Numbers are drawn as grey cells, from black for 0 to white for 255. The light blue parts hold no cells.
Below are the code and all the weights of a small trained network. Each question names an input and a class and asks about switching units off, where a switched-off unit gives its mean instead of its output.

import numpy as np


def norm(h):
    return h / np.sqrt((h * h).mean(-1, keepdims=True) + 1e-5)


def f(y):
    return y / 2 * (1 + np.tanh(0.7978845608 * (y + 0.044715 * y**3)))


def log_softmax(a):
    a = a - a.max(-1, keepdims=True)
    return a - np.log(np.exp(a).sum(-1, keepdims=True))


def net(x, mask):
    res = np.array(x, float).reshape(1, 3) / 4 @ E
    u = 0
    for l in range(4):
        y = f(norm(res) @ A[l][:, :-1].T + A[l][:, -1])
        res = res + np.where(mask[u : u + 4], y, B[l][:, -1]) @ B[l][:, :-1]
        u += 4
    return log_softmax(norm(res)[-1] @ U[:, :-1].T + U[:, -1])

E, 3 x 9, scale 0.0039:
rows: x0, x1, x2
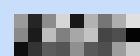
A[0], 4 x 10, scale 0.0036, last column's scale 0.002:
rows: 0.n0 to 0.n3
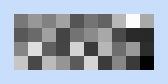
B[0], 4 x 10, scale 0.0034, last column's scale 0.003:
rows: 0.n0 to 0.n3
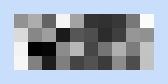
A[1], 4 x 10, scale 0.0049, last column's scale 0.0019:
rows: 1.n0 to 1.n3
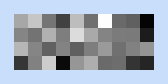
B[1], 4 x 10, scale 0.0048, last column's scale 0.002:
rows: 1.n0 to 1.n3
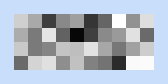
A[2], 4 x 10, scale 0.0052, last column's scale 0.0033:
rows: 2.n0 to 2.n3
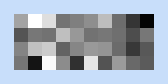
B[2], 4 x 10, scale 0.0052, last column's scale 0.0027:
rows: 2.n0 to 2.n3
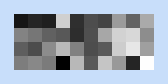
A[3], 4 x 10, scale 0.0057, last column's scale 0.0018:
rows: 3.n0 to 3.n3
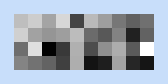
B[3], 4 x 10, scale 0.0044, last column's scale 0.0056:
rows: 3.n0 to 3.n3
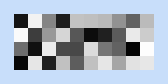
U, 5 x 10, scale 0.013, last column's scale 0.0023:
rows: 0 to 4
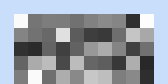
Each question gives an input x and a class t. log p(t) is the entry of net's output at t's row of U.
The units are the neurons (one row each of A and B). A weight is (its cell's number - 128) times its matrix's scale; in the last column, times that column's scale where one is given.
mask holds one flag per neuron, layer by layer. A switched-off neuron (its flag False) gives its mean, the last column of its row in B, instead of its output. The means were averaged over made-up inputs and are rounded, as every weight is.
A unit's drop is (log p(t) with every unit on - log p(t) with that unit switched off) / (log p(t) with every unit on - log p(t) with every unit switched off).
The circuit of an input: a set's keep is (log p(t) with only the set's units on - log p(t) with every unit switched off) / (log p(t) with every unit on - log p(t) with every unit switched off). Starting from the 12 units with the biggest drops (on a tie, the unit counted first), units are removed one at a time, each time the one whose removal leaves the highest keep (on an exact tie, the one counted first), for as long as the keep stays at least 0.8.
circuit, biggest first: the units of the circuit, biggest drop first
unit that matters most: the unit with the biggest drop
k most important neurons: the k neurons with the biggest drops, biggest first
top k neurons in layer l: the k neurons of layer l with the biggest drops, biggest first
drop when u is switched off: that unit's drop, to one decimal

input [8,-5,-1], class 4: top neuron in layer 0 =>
[0.n2]
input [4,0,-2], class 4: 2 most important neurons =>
[3.n0 3.n2]
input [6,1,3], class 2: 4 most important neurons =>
[2.n3 3.n1 1.n3 1.n0]
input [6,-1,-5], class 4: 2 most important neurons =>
[3.n0 3.n2]
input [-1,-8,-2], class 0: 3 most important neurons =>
[3.n3 3.n2 0.n2]
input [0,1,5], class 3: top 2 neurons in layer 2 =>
[2.n3 2.n0]
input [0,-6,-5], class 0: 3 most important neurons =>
[3.n3 1.n0 3.n2]
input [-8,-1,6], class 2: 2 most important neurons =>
[3.n2 0.n2]
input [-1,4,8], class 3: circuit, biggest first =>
[1.n3 0.n2]
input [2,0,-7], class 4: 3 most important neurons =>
[3.n0 3.n2 0.n2]
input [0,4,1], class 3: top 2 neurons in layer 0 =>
[0.n0 0.n2]
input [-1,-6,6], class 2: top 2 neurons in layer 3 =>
[3.n2 3.n1]
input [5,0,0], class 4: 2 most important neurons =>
[0.n0 3.n2]
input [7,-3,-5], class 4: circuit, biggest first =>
[3.n0]
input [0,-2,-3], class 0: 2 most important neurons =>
[1.n0 3.n3]
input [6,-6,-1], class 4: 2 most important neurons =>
[3.n0 3.n1]
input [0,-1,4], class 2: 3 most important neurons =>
[3.n1 1.n3 2.n2]
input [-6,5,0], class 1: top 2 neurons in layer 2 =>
[2.n0 2.n3]
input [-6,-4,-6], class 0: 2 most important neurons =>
[3.n2 1.n0]
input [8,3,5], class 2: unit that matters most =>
2.n3
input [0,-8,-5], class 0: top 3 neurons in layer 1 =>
[1.n0 1.n3 1.n1]
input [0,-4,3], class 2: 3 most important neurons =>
[3.n2 3.n1 1.n3]
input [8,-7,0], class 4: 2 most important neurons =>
[3.n1 3.n0]
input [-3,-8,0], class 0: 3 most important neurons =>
[3.n2 0.n2 2.n0]
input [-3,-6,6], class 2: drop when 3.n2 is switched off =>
0.3
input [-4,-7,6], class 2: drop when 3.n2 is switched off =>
0.4
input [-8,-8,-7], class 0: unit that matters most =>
3.n2
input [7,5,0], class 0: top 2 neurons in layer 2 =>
[2.n0 2.n2]
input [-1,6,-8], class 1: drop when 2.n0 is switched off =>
0.2
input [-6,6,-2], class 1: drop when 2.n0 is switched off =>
0.1
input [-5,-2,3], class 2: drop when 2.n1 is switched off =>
0.0
